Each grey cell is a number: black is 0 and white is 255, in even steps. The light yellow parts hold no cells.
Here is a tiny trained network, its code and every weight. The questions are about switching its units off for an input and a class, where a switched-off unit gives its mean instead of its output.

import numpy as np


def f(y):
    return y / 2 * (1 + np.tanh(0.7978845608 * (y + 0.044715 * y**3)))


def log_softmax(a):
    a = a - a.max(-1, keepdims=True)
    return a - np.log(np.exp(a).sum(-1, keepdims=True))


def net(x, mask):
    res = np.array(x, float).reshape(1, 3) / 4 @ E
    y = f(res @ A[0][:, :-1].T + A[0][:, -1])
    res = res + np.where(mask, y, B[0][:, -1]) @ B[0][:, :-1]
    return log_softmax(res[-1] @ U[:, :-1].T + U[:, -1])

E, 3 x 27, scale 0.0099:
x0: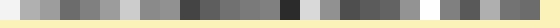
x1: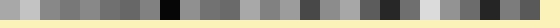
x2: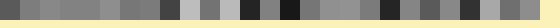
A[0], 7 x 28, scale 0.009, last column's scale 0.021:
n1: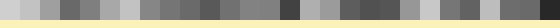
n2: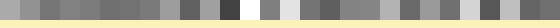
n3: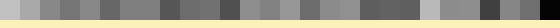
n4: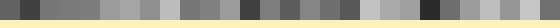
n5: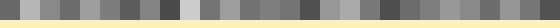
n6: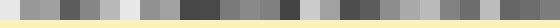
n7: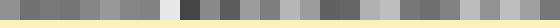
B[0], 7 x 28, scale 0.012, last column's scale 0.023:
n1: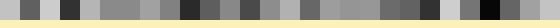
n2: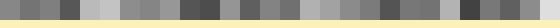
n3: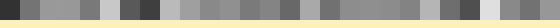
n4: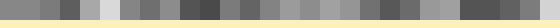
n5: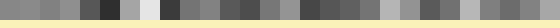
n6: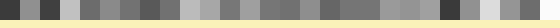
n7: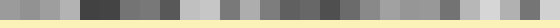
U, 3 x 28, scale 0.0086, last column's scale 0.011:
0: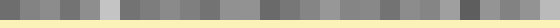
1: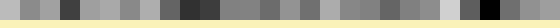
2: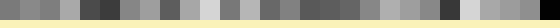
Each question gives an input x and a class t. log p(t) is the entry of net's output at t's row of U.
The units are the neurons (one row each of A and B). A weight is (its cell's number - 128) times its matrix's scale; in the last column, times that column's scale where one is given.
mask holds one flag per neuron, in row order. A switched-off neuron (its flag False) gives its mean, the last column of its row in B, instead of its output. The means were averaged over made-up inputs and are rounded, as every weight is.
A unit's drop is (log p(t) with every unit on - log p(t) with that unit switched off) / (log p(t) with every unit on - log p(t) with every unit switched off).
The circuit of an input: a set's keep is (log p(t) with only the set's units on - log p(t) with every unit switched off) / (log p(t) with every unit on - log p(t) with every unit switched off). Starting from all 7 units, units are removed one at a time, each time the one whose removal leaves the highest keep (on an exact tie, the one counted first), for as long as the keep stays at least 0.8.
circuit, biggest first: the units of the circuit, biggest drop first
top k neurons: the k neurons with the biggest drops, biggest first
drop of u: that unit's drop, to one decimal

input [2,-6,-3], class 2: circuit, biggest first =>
n7
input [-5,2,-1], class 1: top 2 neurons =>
n6, n7
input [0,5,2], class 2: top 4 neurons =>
n1, n2, n4, n5
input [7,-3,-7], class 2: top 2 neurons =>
n6, n7
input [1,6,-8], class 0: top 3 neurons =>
n3, n1, n4
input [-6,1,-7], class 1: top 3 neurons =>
n2, n6, n3
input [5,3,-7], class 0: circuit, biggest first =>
n2, n6
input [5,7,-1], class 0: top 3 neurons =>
n3, n6, n4
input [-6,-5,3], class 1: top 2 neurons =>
n6, n4
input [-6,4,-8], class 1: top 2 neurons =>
n2, n6
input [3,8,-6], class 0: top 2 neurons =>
n3, n4
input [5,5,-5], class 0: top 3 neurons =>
n6, n3, n4
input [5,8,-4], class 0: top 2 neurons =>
n3, n6
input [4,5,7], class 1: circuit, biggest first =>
n1
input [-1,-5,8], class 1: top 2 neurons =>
n6, n4
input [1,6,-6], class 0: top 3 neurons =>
n3, n1, n4
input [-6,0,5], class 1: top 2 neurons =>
n6, n7
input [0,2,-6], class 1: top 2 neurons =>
n6, n2
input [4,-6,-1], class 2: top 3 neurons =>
n2, n7, n6
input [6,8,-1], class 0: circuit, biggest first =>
n3
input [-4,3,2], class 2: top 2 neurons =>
n2, n1
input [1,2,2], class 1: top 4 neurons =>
n6, n7, n3, n5
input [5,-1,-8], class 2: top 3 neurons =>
n7, n6, n4
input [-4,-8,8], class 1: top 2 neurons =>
n4, n6
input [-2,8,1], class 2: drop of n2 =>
0.4
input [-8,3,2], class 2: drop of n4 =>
0.2
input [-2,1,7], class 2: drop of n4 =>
0.7
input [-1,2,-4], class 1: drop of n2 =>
0.1
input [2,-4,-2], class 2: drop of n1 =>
0.0
